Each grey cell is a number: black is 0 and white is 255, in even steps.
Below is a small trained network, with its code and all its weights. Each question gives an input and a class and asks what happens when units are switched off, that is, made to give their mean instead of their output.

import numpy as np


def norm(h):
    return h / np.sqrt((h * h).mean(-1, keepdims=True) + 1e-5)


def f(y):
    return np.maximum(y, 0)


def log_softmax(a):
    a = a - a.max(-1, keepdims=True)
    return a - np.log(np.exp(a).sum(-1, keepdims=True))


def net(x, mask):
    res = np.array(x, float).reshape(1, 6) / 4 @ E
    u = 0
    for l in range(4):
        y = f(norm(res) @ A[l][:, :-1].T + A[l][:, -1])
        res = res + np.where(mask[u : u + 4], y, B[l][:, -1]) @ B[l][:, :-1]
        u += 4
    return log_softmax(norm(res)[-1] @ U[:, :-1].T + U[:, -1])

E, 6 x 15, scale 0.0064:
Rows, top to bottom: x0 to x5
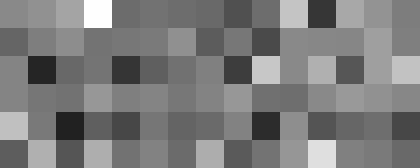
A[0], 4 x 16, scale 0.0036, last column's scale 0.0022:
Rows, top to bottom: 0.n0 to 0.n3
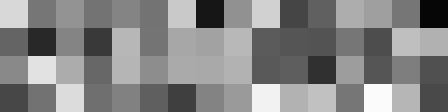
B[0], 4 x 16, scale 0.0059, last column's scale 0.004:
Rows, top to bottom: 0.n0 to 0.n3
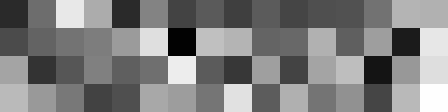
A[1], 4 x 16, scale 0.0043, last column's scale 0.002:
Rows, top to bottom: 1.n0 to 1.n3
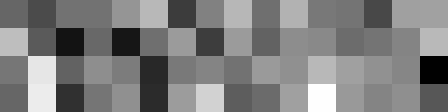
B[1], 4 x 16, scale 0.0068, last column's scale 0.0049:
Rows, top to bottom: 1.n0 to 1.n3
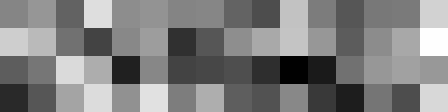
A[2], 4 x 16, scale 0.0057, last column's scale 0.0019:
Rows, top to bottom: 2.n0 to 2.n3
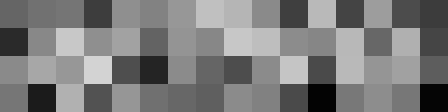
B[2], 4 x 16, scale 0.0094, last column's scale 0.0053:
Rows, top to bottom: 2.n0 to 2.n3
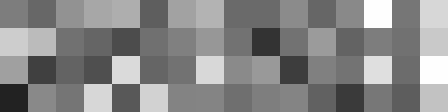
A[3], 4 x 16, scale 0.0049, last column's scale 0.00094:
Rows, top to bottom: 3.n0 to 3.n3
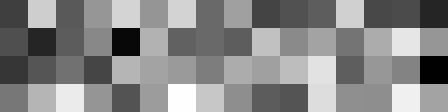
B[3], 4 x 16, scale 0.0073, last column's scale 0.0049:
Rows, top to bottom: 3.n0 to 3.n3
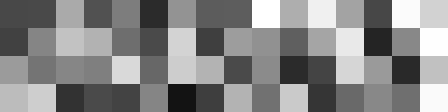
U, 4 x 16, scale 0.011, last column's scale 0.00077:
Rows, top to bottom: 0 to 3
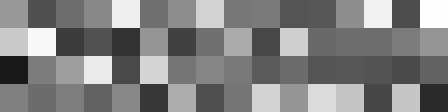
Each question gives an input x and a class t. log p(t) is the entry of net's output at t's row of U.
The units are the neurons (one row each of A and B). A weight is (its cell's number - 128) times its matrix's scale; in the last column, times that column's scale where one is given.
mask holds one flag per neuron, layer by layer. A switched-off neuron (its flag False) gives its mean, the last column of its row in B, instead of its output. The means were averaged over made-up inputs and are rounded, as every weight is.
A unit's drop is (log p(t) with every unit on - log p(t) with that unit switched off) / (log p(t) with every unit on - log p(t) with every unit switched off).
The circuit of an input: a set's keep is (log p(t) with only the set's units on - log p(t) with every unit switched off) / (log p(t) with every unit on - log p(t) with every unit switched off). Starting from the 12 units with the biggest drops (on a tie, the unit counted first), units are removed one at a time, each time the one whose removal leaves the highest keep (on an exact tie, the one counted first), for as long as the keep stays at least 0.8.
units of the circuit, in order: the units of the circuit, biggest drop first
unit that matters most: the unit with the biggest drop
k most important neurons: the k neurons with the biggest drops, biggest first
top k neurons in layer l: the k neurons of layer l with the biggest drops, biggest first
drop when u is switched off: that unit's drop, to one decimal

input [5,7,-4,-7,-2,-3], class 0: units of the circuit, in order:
2.n2
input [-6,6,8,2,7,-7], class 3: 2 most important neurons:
3.n1, 1.n1
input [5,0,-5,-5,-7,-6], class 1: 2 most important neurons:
2.n1, 3.n3
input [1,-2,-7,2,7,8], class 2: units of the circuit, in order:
1.n3, 3.n3
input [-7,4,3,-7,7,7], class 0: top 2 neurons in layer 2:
2.n0, 2.n1
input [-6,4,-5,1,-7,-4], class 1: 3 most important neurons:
3.n3, 2.n1, 2.n2
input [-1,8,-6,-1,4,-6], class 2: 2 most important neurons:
2.n3, 0.n3
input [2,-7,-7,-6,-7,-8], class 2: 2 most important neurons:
2.n3, 0.n0
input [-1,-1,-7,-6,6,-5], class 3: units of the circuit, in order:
3.n0, 0.n2
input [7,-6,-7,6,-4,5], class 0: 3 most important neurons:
2.n2, 3.n1, 0.n1
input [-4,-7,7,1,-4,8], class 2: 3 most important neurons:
1.n3, 3.n0, 0.n2
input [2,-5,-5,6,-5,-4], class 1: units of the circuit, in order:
2.n1, 3.n3
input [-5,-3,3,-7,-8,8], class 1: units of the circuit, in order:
3.n3, 0.n3
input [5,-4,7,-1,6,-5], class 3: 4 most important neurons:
3.n1, 1.n1, 3.n3, 2.n1
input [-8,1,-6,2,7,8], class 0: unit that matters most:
2.n0
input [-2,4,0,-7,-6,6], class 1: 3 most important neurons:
3.n3, 0.n3, 2.n3
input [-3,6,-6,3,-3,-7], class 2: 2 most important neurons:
2.n3, 0.n0
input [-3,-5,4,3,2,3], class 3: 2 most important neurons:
2.n2, 3.n1
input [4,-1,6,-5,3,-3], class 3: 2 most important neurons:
1.n1, 3.n1
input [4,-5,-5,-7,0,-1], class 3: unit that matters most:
0.n2
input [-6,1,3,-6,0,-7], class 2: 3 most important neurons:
2.n3, 0.n0, 2.n2
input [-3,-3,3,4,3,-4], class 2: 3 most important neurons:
0.n0, 2.n2, 0.n1
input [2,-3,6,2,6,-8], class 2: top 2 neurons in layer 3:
3.n1, 3.n3
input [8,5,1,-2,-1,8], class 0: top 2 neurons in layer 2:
2.n2, 2.n3
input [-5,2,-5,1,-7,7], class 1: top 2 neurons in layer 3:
3.n3, 3.n1
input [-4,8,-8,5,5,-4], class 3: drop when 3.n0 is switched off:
0.7
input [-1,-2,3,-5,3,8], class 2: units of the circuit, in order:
1.n3
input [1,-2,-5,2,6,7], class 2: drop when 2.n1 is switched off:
0.2
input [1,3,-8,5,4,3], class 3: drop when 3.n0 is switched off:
0.5
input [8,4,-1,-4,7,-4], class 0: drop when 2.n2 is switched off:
1.2
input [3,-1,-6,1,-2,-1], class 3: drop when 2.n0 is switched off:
0.0
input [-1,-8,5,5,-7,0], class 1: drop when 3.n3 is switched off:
0.1
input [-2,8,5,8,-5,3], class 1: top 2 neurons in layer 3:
3.n3, 3.n0
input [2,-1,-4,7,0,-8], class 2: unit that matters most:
2.n3
